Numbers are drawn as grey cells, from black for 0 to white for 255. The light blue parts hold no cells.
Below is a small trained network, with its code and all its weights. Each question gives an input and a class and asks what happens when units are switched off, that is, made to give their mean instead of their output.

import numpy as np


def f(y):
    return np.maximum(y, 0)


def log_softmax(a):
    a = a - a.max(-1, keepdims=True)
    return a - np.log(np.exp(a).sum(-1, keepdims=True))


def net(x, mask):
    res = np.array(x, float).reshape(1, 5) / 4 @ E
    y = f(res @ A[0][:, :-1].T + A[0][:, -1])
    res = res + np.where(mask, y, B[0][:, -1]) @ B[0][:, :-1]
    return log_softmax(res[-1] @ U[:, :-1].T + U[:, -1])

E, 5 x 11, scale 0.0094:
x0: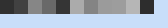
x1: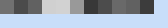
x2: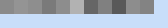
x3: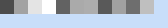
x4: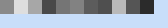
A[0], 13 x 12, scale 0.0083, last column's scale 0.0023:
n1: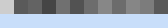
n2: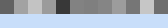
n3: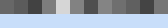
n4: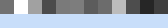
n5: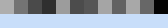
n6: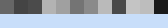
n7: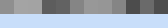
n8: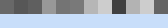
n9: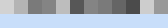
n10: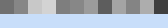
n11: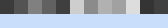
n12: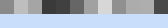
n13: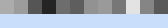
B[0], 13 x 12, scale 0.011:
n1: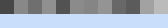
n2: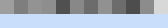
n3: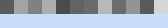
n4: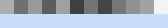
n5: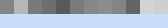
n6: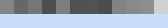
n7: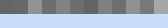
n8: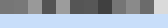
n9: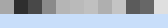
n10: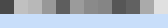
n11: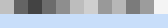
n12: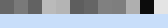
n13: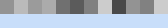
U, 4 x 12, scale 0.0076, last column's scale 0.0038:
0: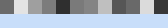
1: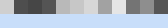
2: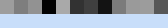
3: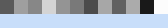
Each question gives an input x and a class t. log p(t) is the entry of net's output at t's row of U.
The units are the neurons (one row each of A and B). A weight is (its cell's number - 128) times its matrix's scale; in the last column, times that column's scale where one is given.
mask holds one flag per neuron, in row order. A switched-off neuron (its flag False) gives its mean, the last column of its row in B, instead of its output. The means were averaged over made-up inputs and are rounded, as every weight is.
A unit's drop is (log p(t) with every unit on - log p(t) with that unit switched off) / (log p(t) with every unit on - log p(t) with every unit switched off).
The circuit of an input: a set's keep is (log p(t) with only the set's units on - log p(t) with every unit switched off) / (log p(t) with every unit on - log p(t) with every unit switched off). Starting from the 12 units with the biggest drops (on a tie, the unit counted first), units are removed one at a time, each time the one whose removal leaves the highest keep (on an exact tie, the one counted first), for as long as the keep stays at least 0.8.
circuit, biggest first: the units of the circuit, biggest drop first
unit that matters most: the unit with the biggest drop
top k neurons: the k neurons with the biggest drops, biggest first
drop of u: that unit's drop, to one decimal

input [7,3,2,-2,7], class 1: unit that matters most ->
n11
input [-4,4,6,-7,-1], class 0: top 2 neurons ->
(n5; n12)
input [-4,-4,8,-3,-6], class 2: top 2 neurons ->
(n8; n6)
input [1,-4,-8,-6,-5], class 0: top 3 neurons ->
(n13; n5; n1)
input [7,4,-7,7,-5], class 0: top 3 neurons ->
(n10; n9; n12)
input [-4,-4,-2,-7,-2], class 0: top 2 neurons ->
(n5; n13)
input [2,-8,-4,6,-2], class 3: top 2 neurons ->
(n12; n5)
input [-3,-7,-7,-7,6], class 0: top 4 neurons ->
(n13; n5; n1; n8)
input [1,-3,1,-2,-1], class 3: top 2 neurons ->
(n12; n10)
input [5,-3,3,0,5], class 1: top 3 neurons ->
(n11; n8; n6)
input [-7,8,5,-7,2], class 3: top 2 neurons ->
(n3; n11)
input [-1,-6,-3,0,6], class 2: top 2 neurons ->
(n4; n3)
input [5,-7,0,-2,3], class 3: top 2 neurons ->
(n12; n13)
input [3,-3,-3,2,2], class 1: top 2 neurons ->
(n3; n11)
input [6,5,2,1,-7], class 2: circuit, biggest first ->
(n6)
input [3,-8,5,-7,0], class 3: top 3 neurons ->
(n12; n10; n2)
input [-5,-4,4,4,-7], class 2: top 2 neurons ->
(n8; n6)
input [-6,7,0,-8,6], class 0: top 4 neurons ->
(n5; n3; n12; n1)
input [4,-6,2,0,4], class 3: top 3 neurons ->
(n12; n9; n13)
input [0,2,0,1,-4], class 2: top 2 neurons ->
(n12; n6)
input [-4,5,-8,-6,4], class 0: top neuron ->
(n5)
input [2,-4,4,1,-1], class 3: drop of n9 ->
0.3
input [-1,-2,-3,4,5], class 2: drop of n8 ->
-0.2
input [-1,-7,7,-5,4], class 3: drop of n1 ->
-0.1
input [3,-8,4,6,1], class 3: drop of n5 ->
0.2
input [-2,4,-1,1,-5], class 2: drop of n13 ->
0.2
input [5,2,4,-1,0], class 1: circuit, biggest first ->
(n11)
